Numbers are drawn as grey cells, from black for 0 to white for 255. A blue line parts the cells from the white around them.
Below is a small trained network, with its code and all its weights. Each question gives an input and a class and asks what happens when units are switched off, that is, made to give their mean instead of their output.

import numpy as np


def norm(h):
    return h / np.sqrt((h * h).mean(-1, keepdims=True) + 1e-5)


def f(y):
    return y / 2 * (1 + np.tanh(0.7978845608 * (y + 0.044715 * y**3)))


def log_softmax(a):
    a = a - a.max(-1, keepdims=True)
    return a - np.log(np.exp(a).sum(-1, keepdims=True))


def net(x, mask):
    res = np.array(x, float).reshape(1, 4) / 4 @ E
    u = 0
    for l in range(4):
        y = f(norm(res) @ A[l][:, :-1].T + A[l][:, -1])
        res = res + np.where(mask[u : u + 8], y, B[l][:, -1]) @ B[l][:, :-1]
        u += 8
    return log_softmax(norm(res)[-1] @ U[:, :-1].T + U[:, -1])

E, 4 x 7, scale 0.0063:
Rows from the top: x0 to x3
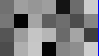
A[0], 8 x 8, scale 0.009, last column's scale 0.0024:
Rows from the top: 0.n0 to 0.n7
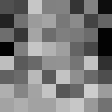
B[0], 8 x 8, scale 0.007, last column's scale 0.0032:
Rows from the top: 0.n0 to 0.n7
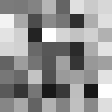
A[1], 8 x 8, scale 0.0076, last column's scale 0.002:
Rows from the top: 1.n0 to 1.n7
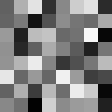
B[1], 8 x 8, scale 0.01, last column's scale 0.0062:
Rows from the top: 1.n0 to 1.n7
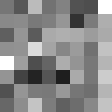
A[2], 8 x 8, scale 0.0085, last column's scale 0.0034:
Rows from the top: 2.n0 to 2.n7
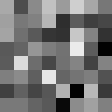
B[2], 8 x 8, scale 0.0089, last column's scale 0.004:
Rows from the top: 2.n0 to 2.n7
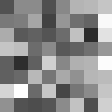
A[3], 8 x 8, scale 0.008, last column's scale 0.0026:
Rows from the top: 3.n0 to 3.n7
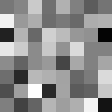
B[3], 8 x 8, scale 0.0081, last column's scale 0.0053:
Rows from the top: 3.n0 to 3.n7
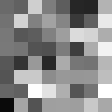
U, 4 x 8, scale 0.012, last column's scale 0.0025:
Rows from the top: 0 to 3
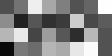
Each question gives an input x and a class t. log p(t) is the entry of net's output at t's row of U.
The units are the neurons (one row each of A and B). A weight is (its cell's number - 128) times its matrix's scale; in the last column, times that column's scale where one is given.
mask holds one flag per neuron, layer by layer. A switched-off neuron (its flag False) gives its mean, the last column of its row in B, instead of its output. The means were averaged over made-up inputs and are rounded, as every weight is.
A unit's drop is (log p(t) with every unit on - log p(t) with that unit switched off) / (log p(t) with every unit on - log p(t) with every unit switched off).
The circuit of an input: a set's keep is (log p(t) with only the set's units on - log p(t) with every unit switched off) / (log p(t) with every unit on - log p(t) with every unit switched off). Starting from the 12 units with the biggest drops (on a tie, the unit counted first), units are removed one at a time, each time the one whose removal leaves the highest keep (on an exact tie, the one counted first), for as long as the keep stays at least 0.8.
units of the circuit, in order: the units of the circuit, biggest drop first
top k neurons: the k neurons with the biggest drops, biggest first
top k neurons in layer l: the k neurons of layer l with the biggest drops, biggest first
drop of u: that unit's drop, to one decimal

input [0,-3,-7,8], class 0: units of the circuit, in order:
(1.n0)
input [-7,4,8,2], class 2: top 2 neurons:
(0.n3; 0.n1)
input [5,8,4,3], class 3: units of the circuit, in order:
(1.n2; 0.n2)
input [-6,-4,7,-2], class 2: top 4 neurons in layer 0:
(0.n3; 0.n1; 0.n6; 0.n7)
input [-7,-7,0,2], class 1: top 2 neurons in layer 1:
(1.n5; 1.n2)
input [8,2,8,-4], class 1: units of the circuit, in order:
(0.n6; 2.n7)
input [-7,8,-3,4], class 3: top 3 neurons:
(0.n0; 0.n6; 1.n2)
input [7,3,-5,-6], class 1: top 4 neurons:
(0.n6; 1.n0; 2.n7; 0.n2)
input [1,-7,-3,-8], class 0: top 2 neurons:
(1.n7; 2.n1)
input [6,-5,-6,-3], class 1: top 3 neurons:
(0.n6; 2.n7; 0.n2)
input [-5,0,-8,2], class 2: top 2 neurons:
(2.n6; 0.n4)
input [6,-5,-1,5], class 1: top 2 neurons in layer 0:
(0.n6; 0.n5)
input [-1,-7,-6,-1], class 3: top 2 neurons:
(2.n4; 0.n7)
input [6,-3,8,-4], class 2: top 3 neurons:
(1.n4; 1.n5; 0.n1)
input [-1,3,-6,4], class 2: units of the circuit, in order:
(2.n6)
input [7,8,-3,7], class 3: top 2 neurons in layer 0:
(0.n0; 0.n3)
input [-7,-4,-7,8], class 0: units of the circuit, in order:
(1.n0; 3.n6)
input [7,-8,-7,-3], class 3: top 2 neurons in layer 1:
(1.n5; 1.n6)
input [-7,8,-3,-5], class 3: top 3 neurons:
(0.n6; 0.n2; 1.n3)
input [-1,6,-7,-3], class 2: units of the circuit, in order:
(0.n4; 2.n6)
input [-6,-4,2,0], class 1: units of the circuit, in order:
(1.n5)
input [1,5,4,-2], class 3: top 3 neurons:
(0.n0; 0.n2; 1.n2)
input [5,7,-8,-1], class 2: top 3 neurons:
(0.n4; 2.n6; 1.n5)
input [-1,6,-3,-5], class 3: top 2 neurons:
(1.n2; 1.n0)
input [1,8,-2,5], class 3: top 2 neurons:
(1.n2; 0.n2)
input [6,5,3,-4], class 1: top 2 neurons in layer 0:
(0.n6; 0.n0)
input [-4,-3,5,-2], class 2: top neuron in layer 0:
(0.n3)
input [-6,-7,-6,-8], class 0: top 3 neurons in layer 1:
(1.n7; 1.n3; 1.n4)
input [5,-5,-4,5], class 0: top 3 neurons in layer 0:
(0.n1; 0.n3; 0.n2)
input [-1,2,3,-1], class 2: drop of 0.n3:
0.4
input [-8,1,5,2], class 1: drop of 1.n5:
2.0
